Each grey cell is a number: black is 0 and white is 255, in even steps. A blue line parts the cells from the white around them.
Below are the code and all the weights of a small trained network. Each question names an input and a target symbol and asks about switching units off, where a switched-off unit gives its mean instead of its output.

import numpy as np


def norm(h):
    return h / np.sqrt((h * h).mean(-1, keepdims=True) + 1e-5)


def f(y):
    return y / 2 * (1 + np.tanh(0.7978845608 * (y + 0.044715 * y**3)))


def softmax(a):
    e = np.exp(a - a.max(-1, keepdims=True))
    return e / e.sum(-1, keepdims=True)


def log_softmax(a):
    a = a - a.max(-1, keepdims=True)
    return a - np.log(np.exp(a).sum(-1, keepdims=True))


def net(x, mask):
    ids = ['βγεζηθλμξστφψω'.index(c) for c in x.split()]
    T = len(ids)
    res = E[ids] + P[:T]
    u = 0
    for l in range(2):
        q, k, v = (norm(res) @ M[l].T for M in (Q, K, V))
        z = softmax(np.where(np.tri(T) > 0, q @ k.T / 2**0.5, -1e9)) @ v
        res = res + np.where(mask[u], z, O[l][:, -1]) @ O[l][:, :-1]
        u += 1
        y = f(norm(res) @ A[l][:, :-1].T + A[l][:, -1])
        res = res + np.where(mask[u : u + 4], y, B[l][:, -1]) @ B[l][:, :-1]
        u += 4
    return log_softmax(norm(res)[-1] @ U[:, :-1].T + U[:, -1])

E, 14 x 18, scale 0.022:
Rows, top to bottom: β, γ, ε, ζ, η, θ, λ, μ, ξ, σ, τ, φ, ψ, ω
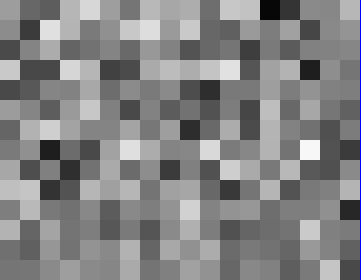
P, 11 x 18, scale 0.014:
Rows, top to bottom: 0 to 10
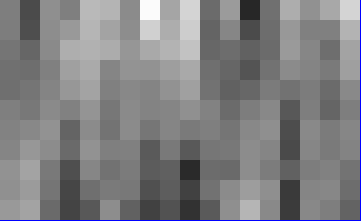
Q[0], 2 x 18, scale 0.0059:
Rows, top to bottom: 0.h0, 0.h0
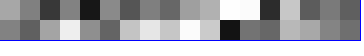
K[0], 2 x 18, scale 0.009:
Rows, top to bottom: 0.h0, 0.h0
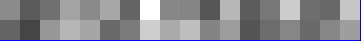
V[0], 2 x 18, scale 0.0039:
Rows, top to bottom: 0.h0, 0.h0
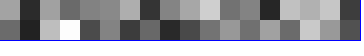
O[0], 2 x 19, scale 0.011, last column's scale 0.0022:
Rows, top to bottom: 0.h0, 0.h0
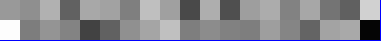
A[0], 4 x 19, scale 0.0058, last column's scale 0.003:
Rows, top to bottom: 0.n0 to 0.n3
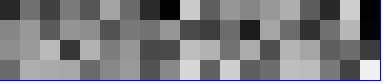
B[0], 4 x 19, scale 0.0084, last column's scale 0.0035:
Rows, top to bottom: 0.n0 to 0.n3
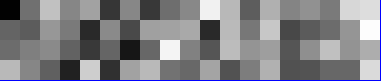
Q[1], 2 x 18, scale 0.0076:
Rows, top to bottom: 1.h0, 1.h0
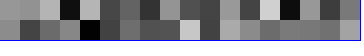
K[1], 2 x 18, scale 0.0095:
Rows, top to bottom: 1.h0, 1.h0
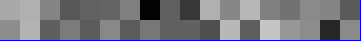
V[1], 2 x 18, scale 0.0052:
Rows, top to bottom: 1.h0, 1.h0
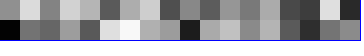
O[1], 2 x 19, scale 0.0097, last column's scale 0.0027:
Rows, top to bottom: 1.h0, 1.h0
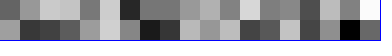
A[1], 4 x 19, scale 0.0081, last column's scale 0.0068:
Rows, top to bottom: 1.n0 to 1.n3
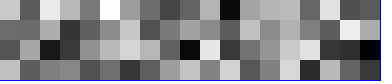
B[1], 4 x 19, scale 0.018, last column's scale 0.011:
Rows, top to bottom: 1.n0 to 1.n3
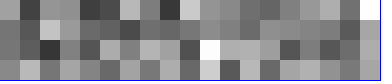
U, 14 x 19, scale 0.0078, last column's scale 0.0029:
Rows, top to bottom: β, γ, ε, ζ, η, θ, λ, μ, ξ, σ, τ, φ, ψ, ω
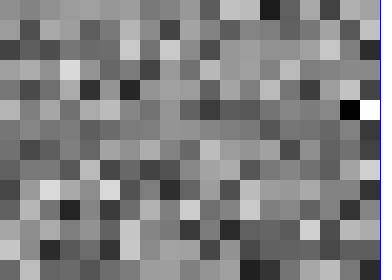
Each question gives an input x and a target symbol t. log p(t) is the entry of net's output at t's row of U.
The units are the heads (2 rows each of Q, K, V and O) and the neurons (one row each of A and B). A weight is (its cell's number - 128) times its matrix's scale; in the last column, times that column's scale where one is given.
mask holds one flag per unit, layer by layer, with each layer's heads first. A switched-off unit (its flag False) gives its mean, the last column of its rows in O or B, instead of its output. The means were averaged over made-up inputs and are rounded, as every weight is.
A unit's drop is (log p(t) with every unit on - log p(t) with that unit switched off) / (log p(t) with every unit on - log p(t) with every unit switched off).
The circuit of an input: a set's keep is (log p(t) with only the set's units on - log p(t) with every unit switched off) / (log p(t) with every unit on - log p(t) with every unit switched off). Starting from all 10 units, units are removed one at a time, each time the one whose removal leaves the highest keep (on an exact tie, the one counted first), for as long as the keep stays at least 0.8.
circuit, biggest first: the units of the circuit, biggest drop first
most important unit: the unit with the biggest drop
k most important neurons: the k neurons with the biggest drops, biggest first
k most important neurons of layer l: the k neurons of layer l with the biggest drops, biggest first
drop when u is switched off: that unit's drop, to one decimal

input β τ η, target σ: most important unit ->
1.h0
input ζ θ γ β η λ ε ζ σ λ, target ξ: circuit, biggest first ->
(0.h0, 0.n0)
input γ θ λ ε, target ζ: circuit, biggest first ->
(1.h0, 1.n3, 0.h0)
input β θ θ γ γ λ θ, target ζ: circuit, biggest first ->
(1.n3, 0.h0, 1.h0)
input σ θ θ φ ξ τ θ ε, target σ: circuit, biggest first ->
(1.h0, 1.n0)
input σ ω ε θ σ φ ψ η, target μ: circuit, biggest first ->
(0.h0, 1.n2)
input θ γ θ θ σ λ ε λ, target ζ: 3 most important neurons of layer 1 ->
(1.n3, 1.n0, 1.n2)
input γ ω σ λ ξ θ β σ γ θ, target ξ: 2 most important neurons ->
(0.n0, 1.n0)
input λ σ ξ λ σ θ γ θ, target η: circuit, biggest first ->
(0.h0, 0.n1)
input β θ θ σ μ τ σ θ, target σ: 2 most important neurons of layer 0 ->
(0.n3, 0.n1)
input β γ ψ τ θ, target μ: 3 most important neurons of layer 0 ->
(0.n1, 0.n2, 0.n0)
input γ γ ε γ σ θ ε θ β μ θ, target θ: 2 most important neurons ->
(1.n0, 1.n2)
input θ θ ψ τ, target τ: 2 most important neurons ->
(0.n3, 1.n0)
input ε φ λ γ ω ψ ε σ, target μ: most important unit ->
0.h0
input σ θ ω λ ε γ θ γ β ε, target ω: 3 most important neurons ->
(1.n3, 1.n0, 1.n2)
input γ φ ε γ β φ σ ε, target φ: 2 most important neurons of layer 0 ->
(0.n1, 0.n2)
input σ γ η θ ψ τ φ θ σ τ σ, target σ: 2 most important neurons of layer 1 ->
(1.n0, 1.n1)
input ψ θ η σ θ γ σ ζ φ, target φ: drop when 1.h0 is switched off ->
0.9
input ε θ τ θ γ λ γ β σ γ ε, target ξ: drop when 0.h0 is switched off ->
0.8
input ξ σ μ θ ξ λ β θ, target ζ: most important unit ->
0.h0
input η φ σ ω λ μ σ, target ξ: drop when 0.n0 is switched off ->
0.2
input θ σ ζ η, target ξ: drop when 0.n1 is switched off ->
0.0
